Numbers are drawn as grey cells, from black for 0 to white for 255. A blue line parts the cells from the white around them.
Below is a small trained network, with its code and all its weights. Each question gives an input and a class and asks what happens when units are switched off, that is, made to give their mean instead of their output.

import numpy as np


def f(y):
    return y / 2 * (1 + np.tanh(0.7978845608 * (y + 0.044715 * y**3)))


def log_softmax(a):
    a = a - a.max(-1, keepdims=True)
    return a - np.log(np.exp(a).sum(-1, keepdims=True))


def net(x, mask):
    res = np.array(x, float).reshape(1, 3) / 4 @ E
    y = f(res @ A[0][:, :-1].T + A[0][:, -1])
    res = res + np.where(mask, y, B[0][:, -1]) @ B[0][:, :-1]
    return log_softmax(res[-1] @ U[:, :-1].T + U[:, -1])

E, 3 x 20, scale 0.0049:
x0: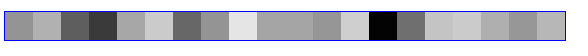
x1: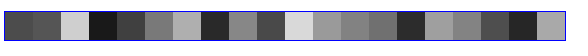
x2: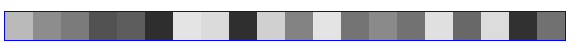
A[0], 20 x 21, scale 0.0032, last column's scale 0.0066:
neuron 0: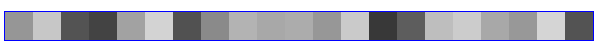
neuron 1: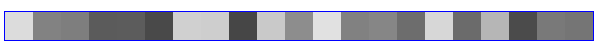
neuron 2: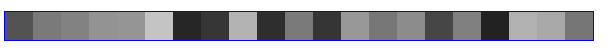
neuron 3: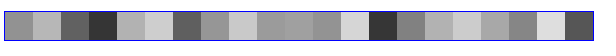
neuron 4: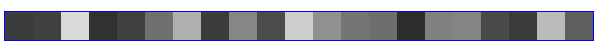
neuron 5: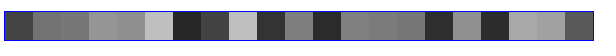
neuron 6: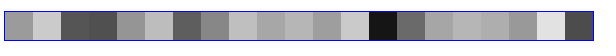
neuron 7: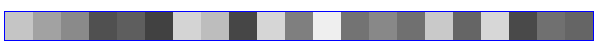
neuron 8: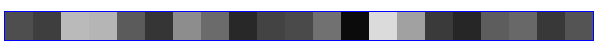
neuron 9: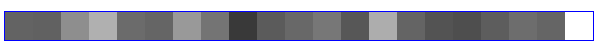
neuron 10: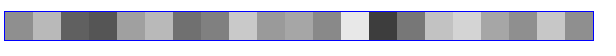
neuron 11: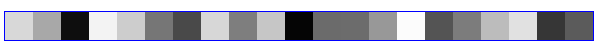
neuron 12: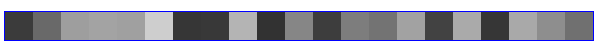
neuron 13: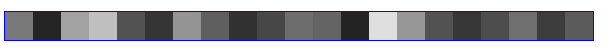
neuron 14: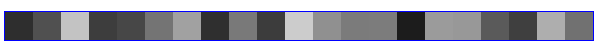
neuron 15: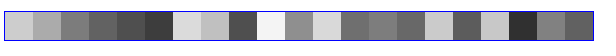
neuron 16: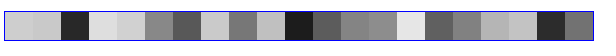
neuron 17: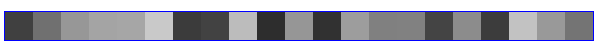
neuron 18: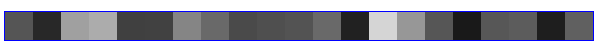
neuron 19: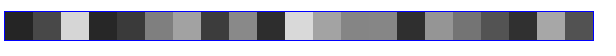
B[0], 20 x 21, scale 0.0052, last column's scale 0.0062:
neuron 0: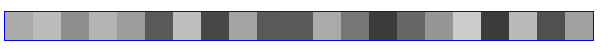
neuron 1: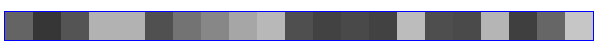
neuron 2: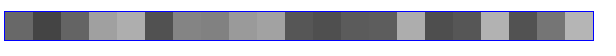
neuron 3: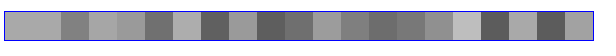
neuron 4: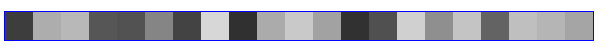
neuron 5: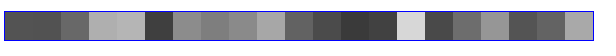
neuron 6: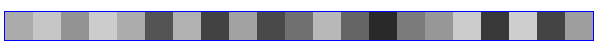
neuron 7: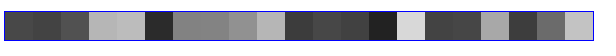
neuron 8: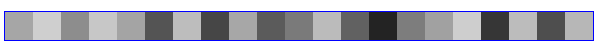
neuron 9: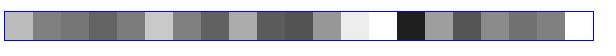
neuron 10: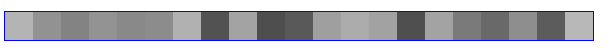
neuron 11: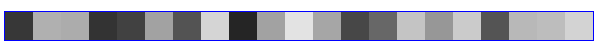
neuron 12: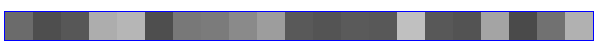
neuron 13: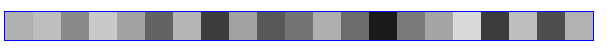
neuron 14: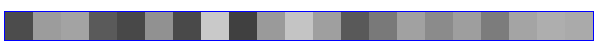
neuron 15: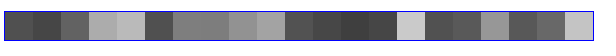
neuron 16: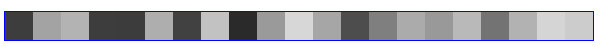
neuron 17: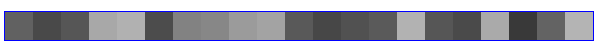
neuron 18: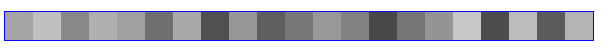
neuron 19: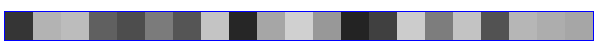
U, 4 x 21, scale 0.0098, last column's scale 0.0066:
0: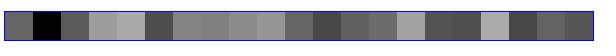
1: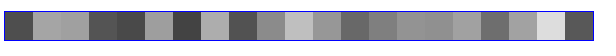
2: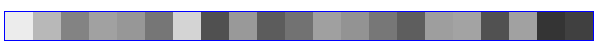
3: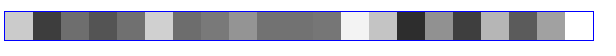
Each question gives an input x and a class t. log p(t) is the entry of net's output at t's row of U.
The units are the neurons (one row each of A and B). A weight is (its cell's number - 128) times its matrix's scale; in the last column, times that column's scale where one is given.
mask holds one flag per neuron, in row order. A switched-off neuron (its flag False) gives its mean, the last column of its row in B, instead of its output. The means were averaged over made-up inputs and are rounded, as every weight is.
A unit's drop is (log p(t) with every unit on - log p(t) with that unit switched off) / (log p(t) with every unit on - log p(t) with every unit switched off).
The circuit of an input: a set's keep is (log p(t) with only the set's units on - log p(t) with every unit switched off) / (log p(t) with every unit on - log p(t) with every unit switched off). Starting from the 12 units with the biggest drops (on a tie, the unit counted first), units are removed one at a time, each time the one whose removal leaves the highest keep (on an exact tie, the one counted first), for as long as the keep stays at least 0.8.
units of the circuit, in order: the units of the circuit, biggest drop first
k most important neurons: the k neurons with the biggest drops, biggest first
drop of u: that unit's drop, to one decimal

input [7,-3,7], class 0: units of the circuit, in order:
neuron 7
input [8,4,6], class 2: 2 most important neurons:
neuron 6; neuron 0
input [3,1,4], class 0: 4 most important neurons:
neuron 9; neuron 7; neuron 1; neuron 15
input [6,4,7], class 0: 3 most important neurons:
neuron 7; neuron 1; neuron 15
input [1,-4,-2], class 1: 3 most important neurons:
neuron 11; neuron 16; neuron 9
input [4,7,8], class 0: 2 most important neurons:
neuron 7; neuron 1
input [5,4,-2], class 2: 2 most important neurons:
neuron 16; neuron 11
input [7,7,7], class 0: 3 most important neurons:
neuron 7; neuron 1; neuron 15
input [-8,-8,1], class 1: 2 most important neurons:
neuron 11; neuron 16
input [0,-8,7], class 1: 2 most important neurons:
neuron 11; neuron 16
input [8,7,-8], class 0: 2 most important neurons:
neuron 17; neuron 2
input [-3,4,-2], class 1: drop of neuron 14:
0.3
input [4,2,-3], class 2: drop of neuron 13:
-0.2
